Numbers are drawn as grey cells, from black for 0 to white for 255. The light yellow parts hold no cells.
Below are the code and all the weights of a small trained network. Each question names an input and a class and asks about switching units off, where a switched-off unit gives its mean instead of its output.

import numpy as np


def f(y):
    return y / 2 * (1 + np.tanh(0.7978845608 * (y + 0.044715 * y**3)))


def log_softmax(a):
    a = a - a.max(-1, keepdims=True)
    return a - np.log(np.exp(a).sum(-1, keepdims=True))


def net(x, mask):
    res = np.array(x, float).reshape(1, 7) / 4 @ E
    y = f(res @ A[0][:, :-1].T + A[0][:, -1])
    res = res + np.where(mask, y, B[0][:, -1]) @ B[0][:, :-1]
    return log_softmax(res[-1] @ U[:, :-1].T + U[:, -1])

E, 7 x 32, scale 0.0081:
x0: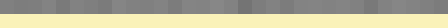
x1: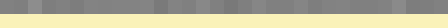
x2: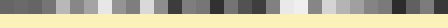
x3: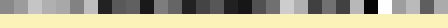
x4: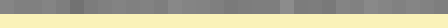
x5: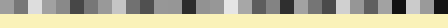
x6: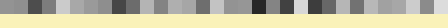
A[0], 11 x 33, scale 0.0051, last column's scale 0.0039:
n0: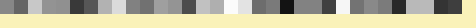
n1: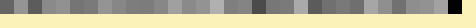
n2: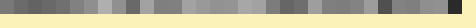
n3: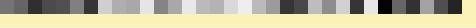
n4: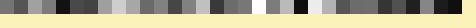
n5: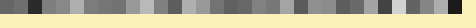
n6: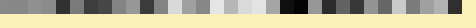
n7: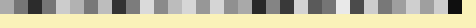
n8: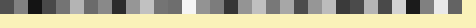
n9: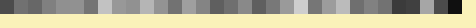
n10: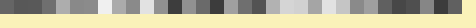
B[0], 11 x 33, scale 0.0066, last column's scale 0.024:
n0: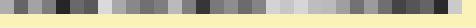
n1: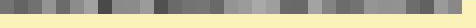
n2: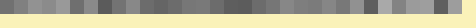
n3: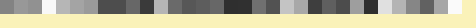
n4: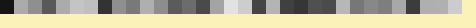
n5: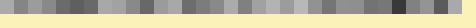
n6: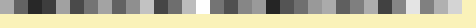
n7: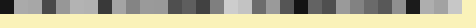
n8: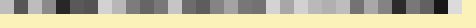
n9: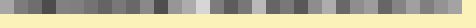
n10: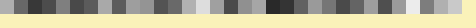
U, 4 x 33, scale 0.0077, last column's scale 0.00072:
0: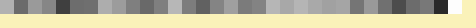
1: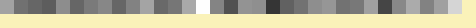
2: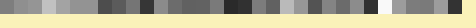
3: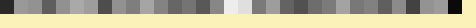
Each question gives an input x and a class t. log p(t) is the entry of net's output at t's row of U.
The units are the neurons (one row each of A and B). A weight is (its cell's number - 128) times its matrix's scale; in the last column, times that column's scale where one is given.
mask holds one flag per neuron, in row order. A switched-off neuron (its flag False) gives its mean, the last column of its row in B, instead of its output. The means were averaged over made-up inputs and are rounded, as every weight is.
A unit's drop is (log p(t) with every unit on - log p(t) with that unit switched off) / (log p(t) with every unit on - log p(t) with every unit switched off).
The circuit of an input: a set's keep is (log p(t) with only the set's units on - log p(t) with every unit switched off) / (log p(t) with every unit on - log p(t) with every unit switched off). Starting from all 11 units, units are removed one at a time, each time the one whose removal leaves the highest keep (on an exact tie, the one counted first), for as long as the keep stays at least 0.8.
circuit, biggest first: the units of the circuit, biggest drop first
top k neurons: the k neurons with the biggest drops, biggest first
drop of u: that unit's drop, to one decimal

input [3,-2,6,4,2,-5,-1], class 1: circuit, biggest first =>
(n10)
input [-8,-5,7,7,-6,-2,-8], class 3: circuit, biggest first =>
(n3; n4)
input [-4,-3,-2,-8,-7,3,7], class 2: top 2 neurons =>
(n3; n4)
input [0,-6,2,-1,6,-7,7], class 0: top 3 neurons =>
(n8; n4; n5)
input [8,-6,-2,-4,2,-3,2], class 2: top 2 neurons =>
(n3; n0)
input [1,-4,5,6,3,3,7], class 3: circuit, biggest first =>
(n3; n7)
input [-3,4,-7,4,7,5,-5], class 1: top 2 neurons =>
(n6; n8)
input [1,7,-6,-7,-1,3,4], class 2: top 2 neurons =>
(n3; n10)
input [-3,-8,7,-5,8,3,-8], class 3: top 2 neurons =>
(n4; n6)
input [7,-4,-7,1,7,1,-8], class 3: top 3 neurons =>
(n4; n10; n9)
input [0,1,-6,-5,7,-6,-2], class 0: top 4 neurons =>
(n8; n10; n5; n9)
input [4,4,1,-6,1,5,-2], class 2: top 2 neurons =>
(n3; n8)
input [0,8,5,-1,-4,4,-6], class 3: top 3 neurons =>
(n4; n6; n8)
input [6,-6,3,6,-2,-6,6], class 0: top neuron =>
(n3)
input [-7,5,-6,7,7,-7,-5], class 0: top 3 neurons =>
(n3; n8; n10)
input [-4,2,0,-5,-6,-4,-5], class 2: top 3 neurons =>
(n3; n7; n0)
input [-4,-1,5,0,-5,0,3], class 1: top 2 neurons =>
(n10; n4)
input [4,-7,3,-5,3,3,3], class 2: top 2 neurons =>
(n3; n8)
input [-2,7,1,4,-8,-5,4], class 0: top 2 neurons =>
(n3; n4)
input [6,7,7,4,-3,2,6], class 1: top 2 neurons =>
(n10; n3)
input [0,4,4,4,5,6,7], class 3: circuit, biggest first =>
(n7)
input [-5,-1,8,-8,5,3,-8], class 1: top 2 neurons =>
(n10; n9)
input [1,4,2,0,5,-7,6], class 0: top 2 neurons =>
(n8; n4)
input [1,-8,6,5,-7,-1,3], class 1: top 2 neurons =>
(n3; n10)
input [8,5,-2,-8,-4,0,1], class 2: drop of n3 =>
1.5
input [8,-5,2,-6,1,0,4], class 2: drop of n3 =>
1.3
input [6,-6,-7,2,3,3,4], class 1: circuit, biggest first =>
(n6)
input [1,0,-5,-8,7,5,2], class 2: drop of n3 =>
1.8
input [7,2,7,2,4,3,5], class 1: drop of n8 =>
0.0
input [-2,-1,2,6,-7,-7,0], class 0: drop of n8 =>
0.1
